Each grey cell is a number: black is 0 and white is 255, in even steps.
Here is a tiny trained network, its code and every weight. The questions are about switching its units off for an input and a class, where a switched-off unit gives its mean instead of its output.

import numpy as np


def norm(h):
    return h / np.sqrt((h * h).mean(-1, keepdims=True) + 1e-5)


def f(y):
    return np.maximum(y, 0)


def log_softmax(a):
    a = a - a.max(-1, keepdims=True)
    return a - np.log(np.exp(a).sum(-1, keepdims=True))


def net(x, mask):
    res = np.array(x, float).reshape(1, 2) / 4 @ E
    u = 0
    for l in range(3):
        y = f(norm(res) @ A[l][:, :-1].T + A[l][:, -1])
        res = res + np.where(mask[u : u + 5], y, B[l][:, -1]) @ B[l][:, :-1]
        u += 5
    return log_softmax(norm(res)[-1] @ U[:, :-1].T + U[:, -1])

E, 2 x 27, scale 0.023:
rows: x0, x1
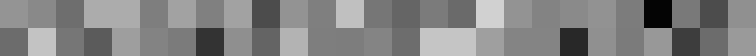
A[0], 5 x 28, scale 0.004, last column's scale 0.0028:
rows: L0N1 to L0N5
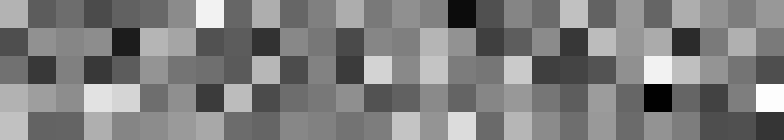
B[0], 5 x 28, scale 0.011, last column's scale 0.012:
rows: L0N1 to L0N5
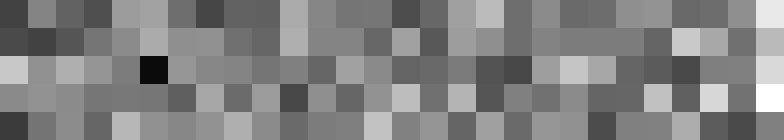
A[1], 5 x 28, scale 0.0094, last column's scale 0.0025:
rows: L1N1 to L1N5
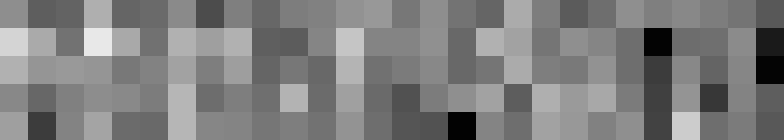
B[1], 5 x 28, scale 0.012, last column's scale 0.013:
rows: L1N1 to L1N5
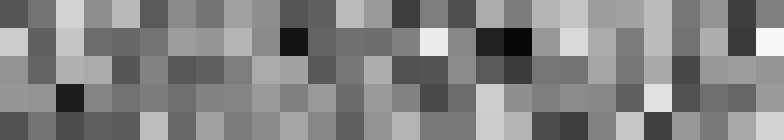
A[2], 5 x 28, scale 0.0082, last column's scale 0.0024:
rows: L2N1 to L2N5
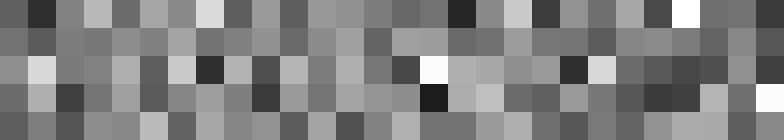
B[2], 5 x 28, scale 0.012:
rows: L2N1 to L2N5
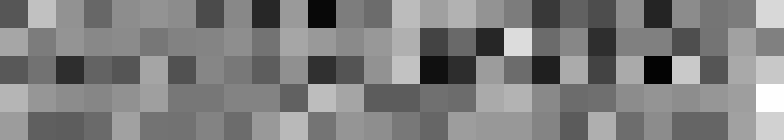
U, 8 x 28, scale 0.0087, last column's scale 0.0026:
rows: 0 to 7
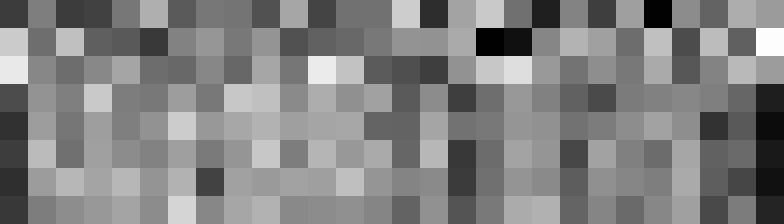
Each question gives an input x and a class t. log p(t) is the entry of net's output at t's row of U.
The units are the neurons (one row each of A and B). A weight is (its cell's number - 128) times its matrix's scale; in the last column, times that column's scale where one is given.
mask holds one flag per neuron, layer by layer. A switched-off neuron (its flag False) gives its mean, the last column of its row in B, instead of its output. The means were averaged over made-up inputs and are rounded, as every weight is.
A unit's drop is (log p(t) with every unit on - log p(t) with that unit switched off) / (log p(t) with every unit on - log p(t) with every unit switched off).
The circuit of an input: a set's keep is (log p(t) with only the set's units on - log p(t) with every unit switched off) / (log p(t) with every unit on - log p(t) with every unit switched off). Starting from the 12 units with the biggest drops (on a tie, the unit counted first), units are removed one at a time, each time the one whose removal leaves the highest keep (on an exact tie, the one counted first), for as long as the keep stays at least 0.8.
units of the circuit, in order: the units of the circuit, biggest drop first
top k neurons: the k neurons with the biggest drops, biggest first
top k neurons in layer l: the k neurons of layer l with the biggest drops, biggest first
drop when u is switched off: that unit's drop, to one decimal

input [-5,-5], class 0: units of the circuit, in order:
[L1N2]
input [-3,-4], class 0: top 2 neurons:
[L0N4 L1N2]
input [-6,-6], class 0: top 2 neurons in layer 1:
[L1N2 L1N5]
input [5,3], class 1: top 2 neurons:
[L0N1 L1N2]
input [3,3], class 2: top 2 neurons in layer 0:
[L0N4 L0N3]
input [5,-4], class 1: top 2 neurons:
[L1N2 L0N2]
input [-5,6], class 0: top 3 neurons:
[L1N2 L0N4 L2N3]
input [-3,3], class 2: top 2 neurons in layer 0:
[L0N2 L0N4]
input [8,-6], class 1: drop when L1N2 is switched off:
2.1
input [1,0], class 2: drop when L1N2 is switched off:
1.0
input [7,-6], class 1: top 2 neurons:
[L1N2 L0N2]
